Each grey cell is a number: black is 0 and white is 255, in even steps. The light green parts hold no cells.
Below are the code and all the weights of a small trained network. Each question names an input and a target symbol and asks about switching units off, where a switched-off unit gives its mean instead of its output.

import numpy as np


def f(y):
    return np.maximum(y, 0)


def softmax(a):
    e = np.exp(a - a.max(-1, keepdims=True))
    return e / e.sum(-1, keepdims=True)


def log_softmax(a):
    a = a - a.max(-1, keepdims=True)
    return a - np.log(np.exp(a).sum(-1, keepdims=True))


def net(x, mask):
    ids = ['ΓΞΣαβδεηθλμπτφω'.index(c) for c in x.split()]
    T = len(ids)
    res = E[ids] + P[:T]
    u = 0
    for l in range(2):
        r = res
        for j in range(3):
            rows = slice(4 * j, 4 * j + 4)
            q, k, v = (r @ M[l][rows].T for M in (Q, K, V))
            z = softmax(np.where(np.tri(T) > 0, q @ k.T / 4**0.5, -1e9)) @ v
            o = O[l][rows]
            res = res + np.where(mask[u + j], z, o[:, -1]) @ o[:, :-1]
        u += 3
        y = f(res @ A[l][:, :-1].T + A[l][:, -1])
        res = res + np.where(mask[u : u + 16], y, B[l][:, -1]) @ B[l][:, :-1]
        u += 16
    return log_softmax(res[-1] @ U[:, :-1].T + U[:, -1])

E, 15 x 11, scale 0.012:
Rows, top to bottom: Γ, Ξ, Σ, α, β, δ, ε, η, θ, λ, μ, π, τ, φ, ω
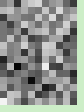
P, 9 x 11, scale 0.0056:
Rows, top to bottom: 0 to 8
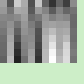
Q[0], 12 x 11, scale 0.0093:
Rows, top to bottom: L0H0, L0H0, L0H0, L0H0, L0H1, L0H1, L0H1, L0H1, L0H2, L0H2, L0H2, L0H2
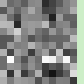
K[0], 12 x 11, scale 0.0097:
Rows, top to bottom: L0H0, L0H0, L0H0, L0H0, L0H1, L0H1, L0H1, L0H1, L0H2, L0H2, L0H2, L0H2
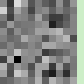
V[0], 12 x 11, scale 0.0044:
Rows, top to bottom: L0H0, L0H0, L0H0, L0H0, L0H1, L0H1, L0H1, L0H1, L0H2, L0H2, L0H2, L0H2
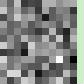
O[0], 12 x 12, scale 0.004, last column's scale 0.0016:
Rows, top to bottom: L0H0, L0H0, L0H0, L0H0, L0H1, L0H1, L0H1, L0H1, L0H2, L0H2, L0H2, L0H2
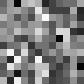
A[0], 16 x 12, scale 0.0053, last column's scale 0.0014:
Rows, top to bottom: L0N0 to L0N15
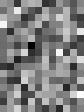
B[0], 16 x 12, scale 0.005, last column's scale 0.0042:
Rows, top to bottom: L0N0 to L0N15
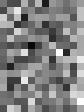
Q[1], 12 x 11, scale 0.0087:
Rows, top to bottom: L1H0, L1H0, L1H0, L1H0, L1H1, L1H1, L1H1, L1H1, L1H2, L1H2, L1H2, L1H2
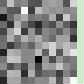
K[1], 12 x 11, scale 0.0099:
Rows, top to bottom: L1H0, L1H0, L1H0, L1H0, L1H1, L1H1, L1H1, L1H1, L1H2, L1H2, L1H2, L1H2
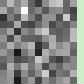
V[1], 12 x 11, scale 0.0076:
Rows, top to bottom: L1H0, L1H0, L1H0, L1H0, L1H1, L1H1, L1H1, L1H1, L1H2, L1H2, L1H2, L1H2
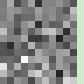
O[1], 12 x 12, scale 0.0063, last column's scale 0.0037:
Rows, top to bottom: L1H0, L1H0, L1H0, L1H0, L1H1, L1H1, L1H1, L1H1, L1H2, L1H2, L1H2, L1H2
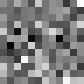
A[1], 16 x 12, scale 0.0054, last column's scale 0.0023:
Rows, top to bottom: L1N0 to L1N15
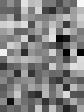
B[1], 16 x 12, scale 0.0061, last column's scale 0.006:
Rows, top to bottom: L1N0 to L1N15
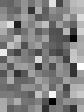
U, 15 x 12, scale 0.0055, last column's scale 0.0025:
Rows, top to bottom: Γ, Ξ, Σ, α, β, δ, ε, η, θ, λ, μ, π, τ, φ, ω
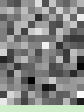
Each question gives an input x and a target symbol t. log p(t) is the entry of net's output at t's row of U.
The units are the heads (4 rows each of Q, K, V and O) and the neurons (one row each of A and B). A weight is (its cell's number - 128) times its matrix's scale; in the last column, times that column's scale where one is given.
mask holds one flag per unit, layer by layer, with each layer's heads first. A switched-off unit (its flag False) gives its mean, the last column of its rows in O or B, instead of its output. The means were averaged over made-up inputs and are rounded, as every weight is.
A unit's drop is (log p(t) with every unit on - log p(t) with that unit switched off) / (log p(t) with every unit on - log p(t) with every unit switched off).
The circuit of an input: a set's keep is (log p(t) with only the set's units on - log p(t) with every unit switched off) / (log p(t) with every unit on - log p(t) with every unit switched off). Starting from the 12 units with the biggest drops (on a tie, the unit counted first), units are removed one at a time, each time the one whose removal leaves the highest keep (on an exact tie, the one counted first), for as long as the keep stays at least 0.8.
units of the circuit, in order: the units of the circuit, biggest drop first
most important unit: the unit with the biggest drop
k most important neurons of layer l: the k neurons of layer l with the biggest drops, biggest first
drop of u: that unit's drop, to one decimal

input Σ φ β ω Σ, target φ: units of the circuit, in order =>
L0H2, L1H1, L1H2, L1N6
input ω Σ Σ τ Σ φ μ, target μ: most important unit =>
L1H0
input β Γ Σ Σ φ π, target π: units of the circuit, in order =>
L1N13, L0N6
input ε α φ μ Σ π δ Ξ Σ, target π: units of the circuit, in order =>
L0H2, L1H2, L1H1, L0N6
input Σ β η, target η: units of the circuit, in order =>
L1N7, L0N12
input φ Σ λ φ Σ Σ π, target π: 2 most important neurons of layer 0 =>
L0N6, L0N8
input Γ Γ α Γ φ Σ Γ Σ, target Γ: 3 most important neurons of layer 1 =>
L1N0, L1N15, L1N1
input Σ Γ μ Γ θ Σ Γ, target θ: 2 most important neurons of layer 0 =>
L0N1, L0N7
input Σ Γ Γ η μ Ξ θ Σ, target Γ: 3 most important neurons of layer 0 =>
L0N13, L0N10, L0N1
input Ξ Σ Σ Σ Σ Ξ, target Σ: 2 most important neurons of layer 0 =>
L0N13, L0N2
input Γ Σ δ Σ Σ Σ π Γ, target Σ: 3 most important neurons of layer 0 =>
L0N13, L0N14, L0N1
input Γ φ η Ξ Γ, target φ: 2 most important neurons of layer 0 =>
L0N1, L0N15
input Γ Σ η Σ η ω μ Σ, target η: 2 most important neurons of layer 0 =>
L0N12, L0N14
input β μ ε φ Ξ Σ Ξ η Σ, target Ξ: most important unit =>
L0H2
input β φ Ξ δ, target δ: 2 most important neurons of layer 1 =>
L1N3, L1N10
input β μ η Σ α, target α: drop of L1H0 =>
0.6
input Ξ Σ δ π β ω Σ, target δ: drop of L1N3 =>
0.1
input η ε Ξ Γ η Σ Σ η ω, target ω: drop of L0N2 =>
0.2
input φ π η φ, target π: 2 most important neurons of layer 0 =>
L0N8, L0N6
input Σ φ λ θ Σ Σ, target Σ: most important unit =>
L1H2
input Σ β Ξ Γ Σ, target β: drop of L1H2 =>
0.2
